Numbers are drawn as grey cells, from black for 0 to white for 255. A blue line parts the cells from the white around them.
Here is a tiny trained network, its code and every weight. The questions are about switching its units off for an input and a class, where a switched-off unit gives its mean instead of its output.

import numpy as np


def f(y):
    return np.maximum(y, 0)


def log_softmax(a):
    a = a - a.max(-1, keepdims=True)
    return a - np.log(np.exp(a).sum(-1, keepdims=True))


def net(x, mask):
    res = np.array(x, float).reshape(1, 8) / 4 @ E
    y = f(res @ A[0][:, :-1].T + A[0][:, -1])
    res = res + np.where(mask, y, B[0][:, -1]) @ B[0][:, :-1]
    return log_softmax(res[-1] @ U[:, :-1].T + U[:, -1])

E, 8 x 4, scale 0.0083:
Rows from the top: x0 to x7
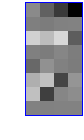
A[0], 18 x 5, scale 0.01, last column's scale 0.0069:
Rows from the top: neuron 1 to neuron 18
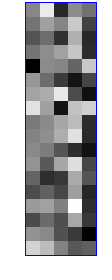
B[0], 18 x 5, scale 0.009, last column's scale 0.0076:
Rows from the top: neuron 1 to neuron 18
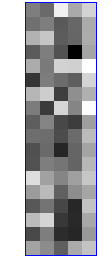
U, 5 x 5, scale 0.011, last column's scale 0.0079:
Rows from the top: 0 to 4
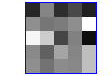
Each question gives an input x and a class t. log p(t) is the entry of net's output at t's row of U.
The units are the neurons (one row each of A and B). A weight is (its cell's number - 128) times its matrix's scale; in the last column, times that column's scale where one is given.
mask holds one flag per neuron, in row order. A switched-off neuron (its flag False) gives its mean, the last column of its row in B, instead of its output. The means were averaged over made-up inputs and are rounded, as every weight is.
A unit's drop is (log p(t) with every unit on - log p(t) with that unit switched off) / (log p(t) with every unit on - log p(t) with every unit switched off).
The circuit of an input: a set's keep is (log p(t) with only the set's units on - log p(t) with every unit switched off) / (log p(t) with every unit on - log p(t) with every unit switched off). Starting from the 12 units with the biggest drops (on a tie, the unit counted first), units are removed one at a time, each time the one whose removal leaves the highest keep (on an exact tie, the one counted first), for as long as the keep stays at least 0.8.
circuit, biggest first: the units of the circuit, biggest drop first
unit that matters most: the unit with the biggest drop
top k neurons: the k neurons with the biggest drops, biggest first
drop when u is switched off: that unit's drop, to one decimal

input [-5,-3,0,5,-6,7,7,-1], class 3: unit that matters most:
neuron 8
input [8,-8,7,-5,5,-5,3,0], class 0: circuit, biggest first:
neuron 6; neuron 5
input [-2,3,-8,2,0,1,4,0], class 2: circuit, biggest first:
neuron 13; neuron 16
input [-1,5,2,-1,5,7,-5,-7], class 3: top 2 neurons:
neuron 1; neuron 8
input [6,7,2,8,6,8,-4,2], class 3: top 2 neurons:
neuron 1; neuron 8
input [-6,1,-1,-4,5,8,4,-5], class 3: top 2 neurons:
neuron 8; neuron 1
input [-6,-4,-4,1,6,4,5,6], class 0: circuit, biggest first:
neuron 15; neuron 5
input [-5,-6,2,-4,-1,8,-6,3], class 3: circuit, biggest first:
neuron 1; neuron 8
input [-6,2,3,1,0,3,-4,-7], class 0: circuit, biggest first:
neuron 15; neuron 5; neuron 4
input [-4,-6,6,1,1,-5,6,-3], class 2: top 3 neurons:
neuron 7; neuron 8; neuron 1
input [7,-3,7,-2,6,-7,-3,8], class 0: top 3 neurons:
neuron 6; neuron 11; neuron 13
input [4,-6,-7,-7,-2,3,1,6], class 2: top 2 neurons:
neuron 13; neuron 3
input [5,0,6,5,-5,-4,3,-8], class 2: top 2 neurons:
neuron 7; neuron 8
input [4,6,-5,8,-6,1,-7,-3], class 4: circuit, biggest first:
neuron 5
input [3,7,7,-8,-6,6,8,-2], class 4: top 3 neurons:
neuron 8; neuron 13; neuron 16
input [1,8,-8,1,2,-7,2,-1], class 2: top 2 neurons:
neuron 13; neuron 16
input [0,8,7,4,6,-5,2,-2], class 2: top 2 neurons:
neuron 7; neuron 8
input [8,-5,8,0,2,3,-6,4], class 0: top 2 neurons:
neuron 6; neuron 17
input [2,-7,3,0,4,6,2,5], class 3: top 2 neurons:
neuron 8; neuron 1
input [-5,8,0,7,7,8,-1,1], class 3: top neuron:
neuron 1
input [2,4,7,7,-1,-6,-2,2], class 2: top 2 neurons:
neuron 7; neuron 8
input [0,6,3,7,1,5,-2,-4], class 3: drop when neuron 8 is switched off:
0.2
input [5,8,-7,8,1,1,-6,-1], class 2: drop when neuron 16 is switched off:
0.2
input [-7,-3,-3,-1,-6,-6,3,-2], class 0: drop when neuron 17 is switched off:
0.0
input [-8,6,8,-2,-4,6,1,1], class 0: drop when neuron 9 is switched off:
0.1
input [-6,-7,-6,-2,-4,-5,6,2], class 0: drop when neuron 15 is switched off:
0.2
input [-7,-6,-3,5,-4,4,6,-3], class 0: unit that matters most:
neuron 15
